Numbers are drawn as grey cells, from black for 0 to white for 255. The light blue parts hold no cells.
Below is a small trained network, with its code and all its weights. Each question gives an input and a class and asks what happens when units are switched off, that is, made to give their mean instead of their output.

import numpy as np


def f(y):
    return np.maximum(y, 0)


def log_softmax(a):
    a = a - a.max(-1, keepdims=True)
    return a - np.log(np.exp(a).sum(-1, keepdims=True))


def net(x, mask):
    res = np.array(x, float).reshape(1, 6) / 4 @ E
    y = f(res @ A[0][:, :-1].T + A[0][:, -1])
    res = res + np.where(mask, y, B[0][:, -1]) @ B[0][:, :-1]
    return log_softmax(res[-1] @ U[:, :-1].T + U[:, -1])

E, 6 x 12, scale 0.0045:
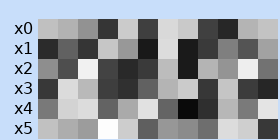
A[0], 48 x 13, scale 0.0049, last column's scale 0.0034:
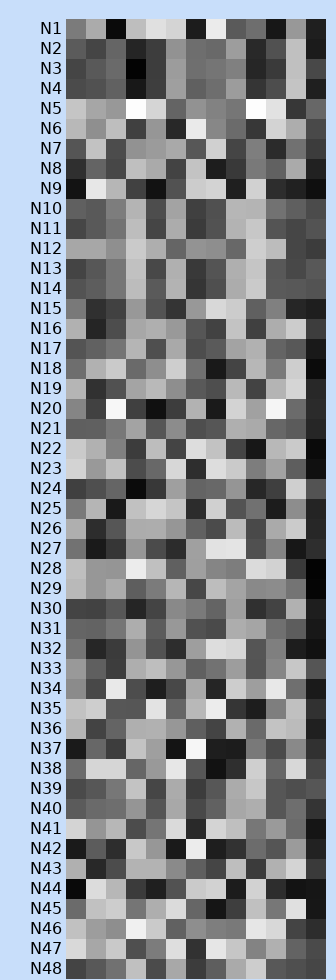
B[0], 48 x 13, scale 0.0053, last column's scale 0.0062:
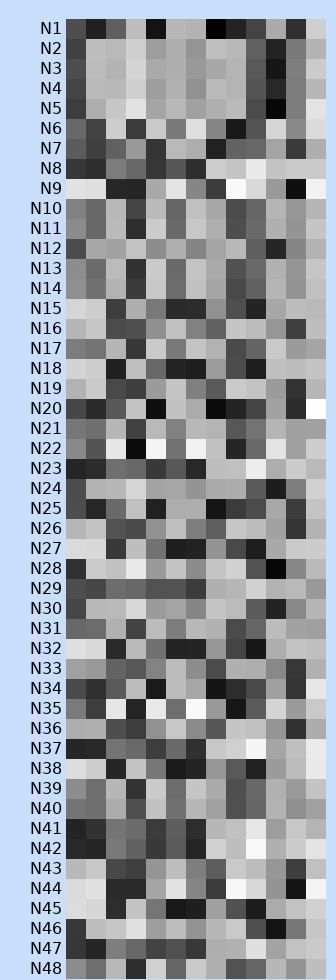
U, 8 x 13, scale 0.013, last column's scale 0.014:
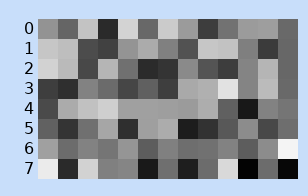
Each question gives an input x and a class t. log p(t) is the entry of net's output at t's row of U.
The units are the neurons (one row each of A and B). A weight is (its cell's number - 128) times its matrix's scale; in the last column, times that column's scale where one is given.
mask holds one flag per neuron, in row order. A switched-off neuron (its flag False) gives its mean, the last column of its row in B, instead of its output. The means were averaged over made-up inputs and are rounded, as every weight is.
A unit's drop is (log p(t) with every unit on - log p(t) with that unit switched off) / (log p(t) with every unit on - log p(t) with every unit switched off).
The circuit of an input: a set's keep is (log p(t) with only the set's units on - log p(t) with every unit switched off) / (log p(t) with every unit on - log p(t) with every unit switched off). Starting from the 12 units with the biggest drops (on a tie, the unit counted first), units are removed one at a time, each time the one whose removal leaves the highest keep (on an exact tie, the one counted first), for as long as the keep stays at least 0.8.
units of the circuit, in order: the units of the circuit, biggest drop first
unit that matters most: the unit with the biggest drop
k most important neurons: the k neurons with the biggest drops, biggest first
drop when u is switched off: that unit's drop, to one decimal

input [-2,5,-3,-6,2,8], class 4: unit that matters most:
N5
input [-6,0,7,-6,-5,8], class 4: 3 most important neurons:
(N5, N28, N46)
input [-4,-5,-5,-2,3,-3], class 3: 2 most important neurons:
(N20, N41)
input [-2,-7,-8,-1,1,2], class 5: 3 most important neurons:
(N1, N25, N7)
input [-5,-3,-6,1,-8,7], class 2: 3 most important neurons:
(N27, N32, N15)
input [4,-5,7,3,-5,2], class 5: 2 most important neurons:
(N20, N34)
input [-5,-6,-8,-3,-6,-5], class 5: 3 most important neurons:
(N1, N25, N7)
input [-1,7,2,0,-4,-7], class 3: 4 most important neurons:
(N42, N37, N8, N5)
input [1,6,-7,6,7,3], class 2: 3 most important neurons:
(N38, N45, N18)
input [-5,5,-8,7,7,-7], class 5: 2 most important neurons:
(N1, N25)
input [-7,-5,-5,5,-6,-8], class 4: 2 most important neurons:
(N3, N24)
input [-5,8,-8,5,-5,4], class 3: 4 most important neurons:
(N37, N42, N8, N20)
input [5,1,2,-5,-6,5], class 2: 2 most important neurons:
(N27, N32)
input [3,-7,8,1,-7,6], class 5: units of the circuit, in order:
(N20)
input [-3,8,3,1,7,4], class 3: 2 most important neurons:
(N37, N42)
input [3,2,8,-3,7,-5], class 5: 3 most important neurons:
(N20, N34, N27)
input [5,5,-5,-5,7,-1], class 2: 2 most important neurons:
(N45, N38)
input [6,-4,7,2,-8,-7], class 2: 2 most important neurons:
(N27, N32)
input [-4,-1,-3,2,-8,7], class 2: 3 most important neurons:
(N27, N32, N15)
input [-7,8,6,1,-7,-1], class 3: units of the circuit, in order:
(N42)
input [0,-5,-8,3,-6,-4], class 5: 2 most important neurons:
(N1, N25)
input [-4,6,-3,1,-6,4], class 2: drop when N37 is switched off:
-0.1
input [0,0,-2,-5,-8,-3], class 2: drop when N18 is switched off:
0.0
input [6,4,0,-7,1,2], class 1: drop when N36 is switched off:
0.1
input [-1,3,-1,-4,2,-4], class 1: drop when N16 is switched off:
0.2
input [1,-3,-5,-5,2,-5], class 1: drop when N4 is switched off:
-0.1
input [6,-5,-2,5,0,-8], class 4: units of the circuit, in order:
(N3)
